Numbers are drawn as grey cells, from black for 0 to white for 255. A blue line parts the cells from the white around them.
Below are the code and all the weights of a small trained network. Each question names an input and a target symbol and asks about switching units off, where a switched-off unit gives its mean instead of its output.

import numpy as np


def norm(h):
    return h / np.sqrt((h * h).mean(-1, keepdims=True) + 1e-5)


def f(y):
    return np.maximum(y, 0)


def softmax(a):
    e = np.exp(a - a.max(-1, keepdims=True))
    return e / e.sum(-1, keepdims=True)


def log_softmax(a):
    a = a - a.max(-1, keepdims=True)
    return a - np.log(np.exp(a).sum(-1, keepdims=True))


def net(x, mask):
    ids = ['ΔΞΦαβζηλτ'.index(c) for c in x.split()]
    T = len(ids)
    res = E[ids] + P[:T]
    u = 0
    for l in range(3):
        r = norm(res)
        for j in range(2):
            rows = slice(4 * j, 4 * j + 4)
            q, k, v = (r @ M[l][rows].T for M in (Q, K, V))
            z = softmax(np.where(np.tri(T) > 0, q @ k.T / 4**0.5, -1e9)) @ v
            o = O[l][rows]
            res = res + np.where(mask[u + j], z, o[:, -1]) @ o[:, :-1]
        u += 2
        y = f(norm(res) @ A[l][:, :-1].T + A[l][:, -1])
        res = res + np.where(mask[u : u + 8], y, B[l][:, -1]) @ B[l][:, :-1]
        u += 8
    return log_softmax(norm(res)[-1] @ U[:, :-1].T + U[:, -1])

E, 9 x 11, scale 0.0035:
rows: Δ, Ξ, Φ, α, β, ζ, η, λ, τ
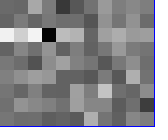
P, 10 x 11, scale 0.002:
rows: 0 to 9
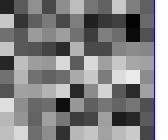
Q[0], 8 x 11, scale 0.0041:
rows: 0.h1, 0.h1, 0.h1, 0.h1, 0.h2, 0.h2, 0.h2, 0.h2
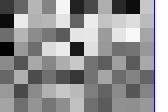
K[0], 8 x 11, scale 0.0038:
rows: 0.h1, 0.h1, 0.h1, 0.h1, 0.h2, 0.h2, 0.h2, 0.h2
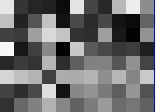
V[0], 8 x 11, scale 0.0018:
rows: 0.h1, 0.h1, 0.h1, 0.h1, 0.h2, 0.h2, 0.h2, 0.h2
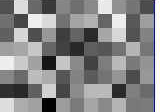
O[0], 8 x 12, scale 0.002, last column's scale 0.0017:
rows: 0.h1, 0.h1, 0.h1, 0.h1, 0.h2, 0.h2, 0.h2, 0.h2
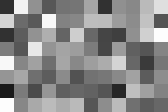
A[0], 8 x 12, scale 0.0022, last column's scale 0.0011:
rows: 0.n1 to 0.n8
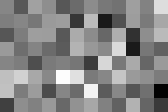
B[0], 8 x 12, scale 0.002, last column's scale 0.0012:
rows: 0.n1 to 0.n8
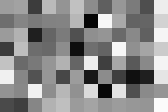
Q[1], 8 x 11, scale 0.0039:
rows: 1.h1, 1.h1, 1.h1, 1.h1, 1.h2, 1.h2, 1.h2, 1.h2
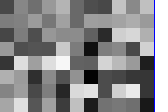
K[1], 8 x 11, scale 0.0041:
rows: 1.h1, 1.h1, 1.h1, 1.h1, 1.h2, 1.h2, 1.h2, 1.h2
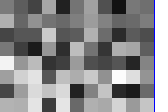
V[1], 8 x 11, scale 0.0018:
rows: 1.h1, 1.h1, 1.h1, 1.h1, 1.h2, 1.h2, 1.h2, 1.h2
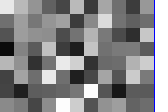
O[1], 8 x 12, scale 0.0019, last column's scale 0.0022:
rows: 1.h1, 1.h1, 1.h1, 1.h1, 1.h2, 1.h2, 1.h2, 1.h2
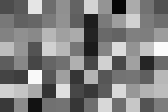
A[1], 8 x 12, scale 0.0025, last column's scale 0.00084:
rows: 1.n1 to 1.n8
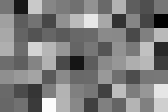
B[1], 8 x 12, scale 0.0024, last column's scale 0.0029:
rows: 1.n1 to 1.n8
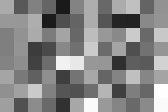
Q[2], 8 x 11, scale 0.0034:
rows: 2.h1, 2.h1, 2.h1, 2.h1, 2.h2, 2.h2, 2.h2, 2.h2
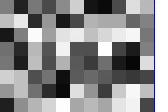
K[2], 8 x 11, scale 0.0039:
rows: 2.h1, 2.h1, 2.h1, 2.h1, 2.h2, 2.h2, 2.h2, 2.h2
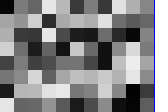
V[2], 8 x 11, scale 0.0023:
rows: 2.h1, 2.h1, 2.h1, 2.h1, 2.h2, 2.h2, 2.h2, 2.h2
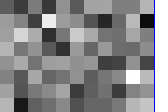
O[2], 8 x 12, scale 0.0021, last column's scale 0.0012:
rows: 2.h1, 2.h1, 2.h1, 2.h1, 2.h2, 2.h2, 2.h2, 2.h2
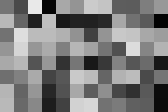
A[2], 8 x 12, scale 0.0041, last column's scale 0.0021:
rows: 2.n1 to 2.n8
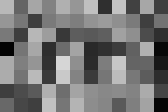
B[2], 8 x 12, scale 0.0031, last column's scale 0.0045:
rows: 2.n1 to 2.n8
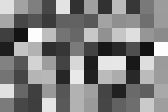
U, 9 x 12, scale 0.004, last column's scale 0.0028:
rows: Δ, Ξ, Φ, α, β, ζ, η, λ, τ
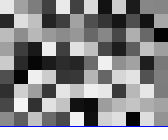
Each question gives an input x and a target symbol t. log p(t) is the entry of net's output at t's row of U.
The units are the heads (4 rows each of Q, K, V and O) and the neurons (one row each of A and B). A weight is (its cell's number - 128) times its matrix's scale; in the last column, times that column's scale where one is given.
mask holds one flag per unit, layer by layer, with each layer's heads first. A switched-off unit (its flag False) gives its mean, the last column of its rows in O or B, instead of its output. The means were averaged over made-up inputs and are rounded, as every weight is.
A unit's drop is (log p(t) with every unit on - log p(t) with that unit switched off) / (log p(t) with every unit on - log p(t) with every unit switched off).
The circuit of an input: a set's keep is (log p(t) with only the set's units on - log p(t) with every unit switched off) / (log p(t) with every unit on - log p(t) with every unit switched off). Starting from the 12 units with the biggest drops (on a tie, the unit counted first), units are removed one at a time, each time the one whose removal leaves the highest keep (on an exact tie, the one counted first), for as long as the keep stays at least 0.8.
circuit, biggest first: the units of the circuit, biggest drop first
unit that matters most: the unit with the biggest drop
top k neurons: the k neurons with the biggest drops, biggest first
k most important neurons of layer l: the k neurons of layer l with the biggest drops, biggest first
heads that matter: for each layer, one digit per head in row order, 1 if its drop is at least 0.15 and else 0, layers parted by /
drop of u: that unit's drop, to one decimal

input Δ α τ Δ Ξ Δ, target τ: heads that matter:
10 / 01 / 00
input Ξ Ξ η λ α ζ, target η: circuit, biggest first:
[2.n4, 2.h1]
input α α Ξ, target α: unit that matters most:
0.h1
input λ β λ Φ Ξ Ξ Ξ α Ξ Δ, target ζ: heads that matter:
01 / 10 / 00
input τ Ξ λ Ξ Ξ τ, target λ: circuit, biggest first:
[2.n4, 2.h2]
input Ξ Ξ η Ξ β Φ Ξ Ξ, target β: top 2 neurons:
[2.n2, 2.n4]
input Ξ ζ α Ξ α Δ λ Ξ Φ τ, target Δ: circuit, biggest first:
[0.h2, 2.n1]
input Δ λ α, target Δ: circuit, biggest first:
[1.h2, 2.n1]
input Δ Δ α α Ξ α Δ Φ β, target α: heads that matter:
00 / 01 / 00
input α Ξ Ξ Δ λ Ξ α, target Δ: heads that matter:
00 / 01 / 00
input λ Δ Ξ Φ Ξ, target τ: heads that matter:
11 / 00 / 00
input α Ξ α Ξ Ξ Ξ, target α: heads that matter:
00 / 00 / 00
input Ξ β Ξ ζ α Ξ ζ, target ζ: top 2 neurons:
[2.n3, 2.n4]
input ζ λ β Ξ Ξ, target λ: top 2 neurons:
[2.n4, 0.n6]
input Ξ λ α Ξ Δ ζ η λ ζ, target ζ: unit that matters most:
2.n3
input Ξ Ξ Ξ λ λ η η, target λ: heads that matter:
00 / 00 / 10
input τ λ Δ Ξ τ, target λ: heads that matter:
00 / 01 / 10
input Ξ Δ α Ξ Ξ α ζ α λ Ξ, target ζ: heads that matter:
10 / 01 / 00
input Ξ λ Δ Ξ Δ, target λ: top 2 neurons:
[2.n4, 1.n5]
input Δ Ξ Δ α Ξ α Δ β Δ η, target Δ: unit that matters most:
1.h2
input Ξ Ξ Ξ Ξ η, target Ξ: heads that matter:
00 / 00 / 10
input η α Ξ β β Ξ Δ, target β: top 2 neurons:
[1.n5, 2.n4]
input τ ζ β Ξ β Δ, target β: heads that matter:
10 / 00 / 00
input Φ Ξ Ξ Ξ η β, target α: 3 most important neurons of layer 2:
[2.n4, 2.n8, 2.n7]
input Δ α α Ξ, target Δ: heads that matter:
10 / 01 / 00
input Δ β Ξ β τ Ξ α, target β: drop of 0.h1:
0.5
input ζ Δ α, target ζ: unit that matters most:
0.h1
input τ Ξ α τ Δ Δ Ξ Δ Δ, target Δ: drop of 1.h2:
1.1
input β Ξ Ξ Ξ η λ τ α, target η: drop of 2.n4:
0.2
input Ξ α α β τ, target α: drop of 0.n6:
0.0
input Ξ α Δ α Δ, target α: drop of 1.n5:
0.1
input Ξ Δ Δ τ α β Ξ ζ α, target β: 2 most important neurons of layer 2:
[2.n2, 2.n4]
